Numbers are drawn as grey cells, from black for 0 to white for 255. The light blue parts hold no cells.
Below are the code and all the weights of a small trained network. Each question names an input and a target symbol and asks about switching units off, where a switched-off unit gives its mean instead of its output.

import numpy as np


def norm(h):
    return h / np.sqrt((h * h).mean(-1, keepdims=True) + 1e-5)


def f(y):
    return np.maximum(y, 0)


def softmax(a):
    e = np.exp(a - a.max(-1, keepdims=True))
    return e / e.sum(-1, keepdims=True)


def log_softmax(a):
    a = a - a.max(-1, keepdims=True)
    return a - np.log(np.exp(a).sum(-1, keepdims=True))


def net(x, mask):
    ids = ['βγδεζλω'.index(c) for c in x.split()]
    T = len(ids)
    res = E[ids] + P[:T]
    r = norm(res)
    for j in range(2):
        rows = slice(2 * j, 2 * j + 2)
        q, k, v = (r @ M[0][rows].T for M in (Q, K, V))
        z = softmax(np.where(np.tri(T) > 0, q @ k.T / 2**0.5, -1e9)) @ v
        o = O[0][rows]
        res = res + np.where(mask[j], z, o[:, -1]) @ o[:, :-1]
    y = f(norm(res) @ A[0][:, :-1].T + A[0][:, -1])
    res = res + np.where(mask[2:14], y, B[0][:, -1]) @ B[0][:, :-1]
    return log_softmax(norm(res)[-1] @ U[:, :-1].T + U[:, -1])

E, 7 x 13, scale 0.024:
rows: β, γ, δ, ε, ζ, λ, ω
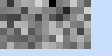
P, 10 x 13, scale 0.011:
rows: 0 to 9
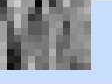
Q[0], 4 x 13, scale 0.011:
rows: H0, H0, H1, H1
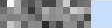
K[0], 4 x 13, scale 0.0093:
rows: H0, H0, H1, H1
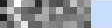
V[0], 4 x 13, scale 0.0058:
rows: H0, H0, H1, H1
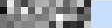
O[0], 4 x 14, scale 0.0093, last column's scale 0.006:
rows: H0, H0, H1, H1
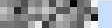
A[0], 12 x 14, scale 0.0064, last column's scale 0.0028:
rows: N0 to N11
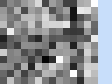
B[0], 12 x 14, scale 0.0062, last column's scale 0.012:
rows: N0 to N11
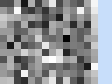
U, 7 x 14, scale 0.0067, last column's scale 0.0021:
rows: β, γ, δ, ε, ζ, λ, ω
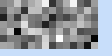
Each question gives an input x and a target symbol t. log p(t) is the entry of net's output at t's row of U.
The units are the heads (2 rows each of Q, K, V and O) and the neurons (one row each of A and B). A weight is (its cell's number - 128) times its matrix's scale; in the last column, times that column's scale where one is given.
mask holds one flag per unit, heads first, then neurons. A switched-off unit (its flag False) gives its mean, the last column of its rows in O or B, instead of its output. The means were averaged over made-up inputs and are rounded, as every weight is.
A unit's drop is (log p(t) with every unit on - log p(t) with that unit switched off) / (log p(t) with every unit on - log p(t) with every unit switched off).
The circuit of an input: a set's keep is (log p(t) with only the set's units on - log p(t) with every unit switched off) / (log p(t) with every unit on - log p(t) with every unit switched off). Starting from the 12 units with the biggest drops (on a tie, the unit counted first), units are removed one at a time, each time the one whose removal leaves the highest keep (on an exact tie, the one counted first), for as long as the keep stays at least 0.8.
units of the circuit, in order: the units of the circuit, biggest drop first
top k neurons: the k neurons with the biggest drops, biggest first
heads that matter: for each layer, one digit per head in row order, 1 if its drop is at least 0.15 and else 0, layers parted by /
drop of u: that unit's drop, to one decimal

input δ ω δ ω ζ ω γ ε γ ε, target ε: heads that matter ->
10
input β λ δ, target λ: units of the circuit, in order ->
H0; N8
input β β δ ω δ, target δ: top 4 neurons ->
N5; N9; N11; N0
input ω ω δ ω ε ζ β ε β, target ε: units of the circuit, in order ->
H0
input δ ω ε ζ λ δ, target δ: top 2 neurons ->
N5; N0
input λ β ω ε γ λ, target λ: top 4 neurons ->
N8; N2; N6; N4
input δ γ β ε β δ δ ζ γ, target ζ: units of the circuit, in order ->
H0; N1
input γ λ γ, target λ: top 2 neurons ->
N8; N2
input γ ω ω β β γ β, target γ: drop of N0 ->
0.1
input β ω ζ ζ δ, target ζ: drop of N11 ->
-0.1
